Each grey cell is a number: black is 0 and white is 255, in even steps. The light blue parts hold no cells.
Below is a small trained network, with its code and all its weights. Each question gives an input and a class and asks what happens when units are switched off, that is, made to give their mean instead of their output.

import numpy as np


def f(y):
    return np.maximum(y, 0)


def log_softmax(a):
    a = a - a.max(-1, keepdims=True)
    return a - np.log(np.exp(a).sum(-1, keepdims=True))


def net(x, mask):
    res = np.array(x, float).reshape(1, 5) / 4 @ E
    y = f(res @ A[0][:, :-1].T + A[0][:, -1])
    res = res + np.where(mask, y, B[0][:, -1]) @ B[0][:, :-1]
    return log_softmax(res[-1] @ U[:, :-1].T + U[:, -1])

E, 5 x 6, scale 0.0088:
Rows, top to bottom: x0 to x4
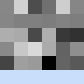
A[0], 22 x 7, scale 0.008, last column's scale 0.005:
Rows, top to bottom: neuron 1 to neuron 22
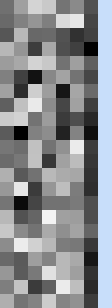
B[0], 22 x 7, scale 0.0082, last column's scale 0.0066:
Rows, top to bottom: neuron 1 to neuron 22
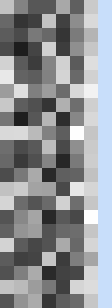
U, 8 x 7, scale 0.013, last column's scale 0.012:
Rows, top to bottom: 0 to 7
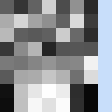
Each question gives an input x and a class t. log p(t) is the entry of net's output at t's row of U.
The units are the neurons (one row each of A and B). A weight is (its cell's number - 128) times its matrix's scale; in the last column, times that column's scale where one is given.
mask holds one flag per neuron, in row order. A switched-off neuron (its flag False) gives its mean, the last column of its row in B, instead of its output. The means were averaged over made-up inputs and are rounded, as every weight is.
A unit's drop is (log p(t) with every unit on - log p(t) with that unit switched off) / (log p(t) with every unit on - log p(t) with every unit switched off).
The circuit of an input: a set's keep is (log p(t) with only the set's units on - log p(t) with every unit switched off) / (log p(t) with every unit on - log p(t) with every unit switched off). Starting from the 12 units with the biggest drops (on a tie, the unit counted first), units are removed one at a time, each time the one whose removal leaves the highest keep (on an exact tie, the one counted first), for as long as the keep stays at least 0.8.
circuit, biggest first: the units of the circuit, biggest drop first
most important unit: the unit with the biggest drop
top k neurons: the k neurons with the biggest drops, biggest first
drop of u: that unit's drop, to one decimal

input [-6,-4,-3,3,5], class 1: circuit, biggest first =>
[neuron 7; neuron 10]
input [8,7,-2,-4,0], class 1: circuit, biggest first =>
[neuron 21]
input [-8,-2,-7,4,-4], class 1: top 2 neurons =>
[neuron 7; neuron 10]
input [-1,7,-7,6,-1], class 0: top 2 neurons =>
[neuron 11; neuron 2]
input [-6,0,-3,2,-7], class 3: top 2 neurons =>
[neuron 16; neuron 20]
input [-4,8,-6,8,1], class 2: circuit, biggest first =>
[neuron 8; neuron 5]
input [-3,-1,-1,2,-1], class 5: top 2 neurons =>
[neuron 21; neuron 14]
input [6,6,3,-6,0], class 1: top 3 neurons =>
[neuron 14; neuron 21; neuron 5]
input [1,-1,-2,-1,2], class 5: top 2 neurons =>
[neuron 16; neuron 20]
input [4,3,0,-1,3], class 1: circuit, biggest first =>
[neuron 16; neuron 21; neuron 5]
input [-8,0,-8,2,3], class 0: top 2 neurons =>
[neuron 12; neuron 11]
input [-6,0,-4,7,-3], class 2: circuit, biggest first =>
[neuron 5; neuron 8]
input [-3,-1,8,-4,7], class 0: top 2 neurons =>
[neuron 4; neuron 16]
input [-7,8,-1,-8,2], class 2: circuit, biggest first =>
[neuron 15]
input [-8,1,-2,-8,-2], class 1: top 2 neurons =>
[neuron 10; neuron 7]
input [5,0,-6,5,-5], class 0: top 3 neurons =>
[neuron 2; neuron 11; neuron 19]
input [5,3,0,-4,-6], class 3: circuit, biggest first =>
[neuron 16; neuron 20; neuron 13]
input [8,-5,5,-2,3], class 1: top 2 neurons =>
[neuron 14; neuron 21]
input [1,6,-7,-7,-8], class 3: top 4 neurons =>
[neuron 20; neuron 16; neuron 13; neuron 5]
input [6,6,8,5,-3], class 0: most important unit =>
neuron 9
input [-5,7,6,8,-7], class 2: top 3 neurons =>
[neuron 5; neuron 18; neuron 1]
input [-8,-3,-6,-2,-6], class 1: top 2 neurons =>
[neuron 10; neuron 7]
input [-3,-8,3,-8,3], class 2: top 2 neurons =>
[neuron 15; neuron 6]
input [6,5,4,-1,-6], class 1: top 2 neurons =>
[neuron 14; neuron 21]
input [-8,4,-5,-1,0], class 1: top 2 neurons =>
[neuron 10; neuron 7]
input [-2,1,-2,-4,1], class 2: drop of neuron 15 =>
0.5
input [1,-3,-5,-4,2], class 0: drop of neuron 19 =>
0.1
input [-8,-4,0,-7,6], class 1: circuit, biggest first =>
[neuron 10]
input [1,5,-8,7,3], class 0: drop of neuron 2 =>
0.2
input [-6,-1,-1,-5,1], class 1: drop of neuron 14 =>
0.0
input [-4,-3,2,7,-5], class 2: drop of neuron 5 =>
0.3
